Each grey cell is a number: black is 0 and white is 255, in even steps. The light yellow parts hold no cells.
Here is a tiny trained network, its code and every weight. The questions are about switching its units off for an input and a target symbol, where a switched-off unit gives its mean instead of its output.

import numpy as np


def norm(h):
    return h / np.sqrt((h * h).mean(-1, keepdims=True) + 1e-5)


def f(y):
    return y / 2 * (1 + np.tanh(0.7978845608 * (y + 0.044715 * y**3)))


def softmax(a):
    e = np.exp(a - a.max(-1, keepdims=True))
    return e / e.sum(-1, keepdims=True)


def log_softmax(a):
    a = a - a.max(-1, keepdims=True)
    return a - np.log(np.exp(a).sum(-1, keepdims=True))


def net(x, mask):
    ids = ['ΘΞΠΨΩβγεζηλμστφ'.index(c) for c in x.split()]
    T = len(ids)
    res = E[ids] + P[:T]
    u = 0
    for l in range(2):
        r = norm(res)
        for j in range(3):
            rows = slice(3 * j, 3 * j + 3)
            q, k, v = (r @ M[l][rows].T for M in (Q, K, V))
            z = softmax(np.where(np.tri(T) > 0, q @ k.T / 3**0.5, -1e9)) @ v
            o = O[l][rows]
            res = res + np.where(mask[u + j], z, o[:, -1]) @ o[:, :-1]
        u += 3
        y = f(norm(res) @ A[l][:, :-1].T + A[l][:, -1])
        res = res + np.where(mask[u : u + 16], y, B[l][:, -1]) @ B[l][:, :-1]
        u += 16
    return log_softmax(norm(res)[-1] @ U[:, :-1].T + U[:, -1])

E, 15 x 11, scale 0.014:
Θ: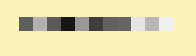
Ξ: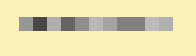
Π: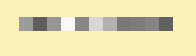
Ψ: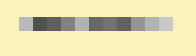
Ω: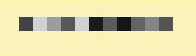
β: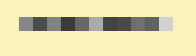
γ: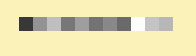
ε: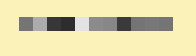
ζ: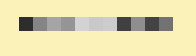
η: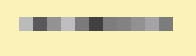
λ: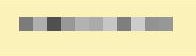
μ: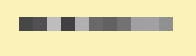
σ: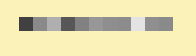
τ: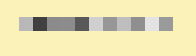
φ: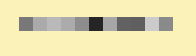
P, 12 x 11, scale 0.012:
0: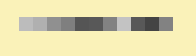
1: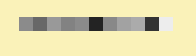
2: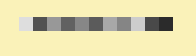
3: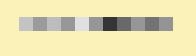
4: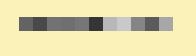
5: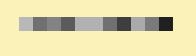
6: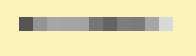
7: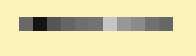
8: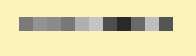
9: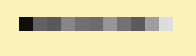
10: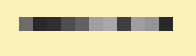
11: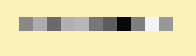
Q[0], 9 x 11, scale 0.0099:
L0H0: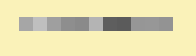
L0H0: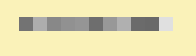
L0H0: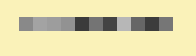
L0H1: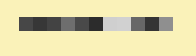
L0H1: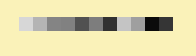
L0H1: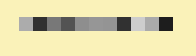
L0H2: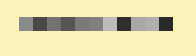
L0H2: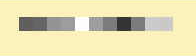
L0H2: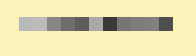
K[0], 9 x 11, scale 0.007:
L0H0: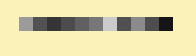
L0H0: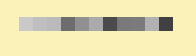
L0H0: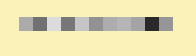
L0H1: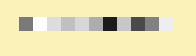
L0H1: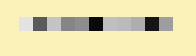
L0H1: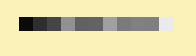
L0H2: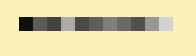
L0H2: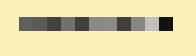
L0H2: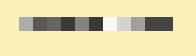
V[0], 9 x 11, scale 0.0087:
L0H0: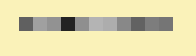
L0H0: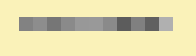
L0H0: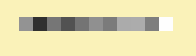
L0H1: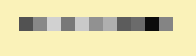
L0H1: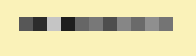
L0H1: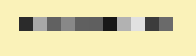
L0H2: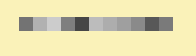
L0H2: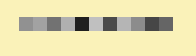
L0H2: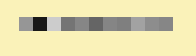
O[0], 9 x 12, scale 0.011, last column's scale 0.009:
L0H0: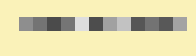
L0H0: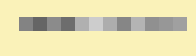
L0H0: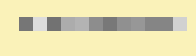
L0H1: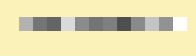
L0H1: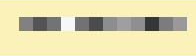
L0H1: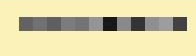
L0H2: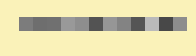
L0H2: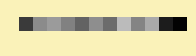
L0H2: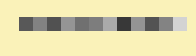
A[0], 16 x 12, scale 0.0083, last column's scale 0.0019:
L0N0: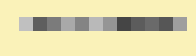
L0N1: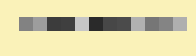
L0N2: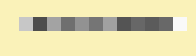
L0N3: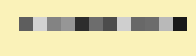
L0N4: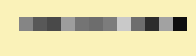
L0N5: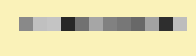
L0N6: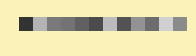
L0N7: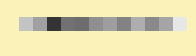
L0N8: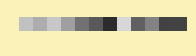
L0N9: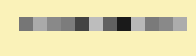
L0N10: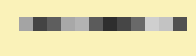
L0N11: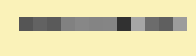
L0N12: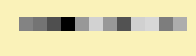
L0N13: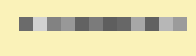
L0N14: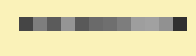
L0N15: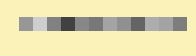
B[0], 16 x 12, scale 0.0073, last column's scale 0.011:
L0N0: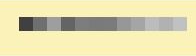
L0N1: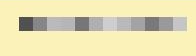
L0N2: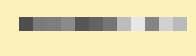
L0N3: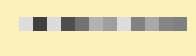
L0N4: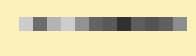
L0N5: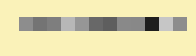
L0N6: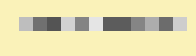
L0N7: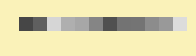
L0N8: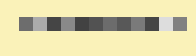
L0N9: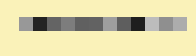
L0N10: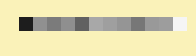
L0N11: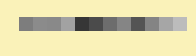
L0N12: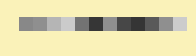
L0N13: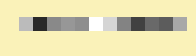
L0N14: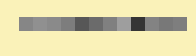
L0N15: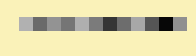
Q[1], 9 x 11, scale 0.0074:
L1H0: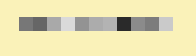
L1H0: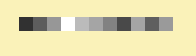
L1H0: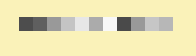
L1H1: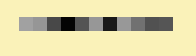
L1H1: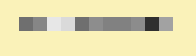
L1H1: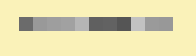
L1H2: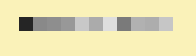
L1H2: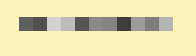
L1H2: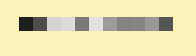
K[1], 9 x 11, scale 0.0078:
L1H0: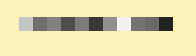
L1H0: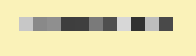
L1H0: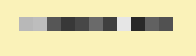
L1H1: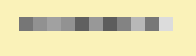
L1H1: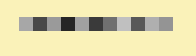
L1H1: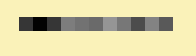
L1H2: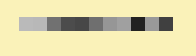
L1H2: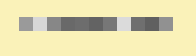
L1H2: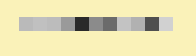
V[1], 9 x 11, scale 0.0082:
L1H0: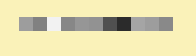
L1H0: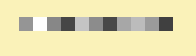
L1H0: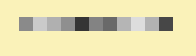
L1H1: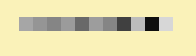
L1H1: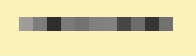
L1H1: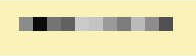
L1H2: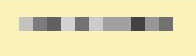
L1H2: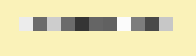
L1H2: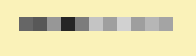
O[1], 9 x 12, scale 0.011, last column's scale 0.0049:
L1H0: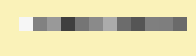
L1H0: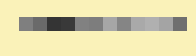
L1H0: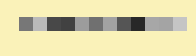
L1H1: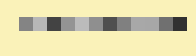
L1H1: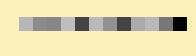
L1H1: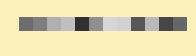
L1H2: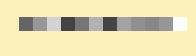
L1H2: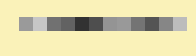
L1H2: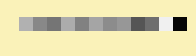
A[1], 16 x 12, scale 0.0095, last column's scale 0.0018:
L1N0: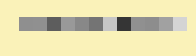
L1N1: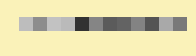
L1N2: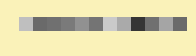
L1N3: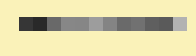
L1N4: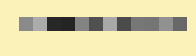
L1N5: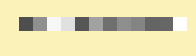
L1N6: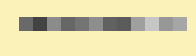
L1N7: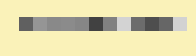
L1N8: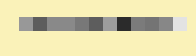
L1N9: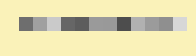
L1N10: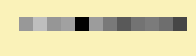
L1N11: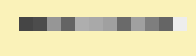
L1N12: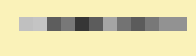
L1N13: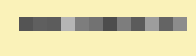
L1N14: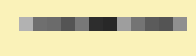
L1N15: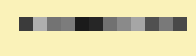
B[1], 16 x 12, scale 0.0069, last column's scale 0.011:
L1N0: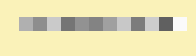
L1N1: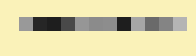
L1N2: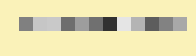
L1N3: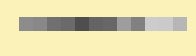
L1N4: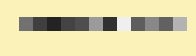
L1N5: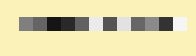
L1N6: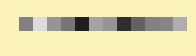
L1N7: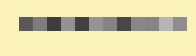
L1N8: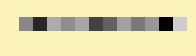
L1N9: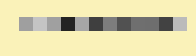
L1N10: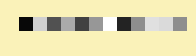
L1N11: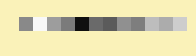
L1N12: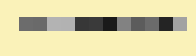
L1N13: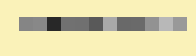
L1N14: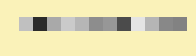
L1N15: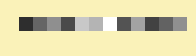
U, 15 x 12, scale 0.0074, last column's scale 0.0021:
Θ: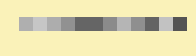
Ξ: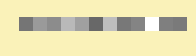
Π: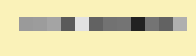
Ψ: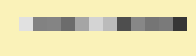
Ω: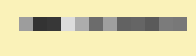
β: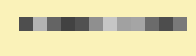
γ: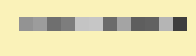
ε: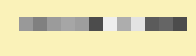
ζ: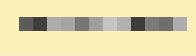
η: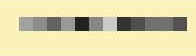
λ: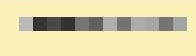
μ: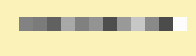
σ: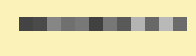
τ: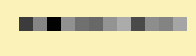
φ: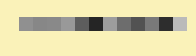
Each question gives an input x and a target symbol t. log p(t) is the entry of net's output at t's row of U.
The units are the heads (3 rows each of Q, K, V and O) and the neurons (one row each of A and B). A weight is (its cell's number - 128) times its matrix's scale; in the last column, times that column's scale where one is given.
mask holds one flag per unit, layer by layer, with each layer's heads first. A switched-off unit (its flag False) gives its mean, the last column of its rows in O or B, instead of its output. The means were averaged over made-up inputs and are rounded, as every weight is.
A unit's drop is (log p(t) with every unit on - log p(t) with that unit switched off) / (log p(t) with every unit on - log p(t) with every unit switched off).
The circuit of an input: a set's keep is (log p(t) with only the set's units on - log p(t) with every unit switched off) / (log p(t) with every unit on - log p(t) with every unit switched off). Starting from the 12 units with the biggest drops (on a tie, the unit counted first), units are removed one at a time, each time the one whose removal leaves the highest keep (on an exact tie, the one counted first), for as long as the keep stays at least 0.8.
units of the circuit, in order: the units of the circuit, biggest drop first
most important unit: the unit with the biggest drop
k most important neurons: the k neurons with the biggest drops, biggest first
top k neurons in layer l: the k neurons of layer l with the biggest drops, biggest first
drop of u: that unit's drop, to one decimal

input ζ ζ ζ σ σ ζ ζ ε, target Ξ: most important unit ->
L0H1
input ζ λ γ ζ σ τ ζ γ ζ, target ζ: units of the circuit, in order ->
L0H2, L0H0, L1H1
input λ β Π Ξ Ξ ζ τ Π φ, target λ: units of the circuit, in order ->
L1H0, L0H1, L0N15
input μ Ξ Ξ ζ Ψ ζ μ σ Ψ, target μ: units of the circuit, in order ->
L1H0, L1N5
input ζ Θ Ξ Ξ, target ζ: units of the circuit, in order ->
L0H2, L1H1, L0H0
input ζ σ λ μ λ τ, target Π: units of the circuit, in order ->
L0H1, L0N12
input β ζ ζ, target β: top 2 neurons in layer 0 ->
L0N3, L0N8
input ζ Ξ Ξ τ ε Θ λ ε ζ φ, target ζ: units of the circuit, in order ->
L0H2, L0H0, L1H1
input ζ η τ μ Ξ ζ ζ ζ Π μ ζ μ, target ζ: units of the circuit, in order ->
L0H0, L1H1, L0H2
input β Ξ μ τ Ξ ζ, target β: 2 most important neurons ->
L0N3, L0N12
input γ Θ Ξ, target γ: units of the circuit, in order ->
L0H1, L0H0
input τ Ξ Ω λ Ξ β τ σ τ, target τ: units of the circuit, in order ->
L0H1, L0H2, L1H0
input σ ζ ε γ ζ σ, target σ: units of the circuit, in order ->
L0H2, L1H1, L0N8, L0N2
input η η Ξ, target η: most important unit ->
L0H0
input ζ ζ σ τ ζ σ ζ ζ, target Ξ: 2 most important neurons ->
L0N13, L1N11
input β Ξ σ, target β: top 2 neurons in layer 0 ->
L0N3, L0N12
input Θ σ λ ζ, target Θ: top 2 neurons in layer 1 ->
L1N2, L1N5
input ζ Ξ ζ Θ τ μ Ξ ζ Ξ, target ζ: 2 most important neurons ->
L1N5, L0N6
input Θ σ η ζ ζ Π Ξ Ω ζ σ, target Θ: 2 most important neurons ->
L0N3, L1N2
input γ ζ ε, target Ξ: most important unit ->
L0H2
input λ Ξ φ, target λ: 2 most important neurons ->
L0N12, L1N4
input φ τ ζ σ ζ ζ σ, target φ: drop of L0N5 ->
0.1
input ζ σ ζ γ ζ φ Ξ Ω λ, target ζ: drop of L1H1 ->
0.5
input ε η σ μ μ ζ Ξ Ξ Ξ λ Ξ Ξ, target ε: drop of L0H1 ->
0.3
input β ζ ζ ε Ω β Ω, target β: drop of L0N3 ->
0.1
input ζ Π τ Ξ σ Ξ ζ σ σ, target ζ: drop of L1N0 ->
-0.1
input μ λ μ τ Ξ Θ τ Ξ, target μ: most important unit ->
L1H0
